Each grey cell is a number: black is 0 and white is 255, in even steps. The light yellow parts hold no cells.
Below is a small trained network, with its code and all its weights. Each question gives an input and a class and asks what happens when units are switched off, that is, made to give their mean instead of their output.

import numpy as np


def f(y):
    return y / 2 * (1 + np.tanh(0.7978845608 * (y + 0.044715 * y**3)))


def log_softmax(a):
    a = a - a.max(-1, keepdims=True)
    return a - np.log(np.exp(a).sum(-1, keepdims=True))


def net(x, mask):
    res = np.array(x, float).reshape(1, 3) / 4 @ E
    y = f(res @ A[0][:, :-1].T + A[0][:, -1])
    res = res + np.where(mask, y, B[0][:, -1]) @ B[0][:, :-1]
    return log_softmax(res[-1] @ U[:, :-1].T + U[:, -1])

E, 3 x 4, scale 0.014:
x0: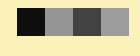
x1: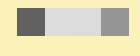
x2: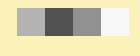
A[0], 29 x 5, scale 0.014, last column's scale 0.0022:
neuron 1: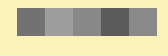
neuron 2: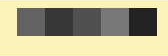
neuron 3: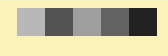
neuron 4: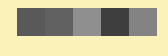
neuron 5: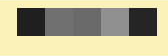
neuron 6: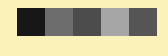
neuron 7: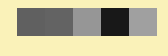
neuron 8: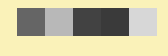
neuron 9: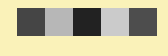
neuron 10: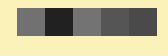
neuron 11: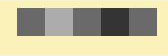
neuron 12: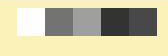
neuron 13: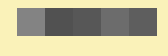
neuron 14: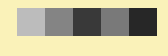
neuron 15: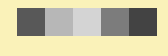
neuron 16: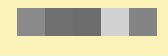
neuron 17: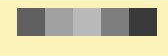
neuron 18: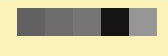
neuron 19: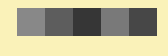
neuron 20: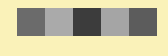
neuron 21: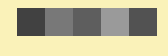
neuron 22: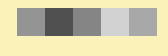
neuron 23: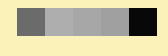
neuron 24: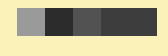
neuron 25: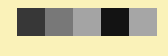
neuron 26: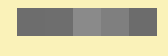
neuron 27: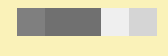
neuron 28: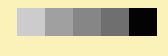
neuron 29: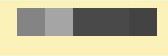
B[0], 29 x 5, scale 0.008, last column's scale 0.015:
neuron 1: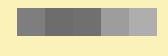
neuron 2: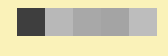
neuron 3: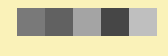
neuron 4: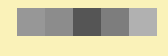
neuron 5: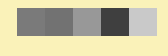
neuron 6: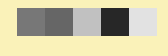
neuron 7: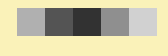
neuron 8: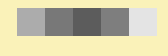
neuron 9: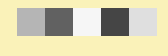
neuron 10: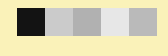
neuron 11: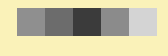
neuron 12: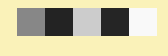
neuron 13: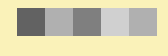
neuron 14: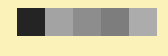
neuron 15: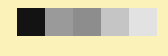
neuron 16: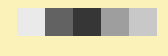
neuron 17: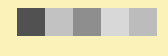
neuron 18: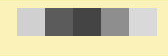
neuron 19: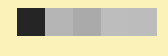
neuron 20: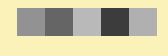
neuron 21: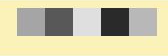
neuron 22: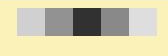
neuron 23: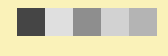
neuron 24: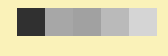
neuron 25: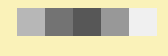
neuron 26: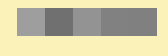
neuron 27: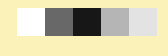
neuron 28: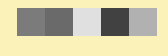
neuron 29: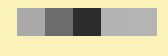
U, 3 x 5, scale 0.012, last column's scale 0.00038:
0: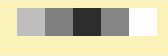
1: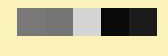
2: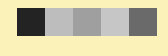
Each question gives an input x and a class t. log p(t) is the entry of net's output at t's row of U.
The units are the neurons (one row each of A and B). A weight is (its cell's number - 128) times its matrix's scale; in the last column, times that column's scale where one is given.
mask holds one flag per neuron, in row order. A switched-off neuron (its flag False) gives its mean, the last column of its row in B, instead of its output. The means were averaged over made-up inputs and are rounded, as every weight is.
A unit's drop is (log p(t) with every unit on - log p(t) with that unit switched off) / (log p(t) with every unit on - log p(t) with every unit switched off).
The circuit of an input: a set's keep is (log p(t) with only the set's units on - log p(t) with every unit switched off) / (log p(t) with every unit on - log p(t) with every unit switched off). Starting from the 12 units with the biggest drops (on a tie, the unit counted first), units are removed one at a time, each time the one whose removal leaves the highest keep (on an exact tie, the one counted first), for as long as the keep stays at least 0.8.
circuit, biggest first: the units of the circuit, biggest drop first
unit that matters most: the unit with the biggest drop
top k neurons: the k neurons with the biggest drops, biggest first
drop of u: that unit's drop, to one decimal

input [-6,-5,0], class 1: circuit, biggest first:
(neuron 12)
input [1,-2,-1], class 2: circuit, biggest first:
(neuron 27; neuron 12)
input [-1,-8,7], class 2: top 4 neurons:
(neuron 10; neuron 19; neuron 24; neuron 2)
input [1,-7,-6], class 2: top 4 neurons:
(neuron 10; neuron 24; neuron 19; neuron 2)
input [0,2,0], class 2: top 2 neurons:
(neuron 12; neuron 27)
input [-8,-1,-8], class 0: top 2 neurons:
(neuron 7; neuron 18)
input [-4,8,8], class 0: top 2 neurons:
(neuron 27; neuron 22)
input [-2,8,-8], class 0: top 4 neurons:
(neuron 25; neuron 7; neuron 18; neuron 11)
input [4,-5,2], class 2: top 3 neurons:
(neuron 12; neuron 19; neuron 10)
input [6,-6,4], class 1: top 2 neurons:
(neuron 9; neuron 6)
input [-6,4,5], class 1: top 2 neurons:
(neuron 12; neuron 28)
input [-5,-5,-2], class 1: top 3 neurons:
(neuron 12; neuron 15; neuron 3)
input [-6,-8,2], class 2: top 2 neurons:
(neuron 10; neuron 24)
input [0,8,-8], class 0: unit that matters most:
neuron 25
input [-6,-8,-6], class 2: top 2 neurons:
(neuron 24; neuron 10)
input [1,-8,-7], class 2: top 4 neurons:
(neuron 10; neuron 24; neuron 19; neuron 2)
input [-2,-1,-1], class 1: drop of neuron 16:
0.1
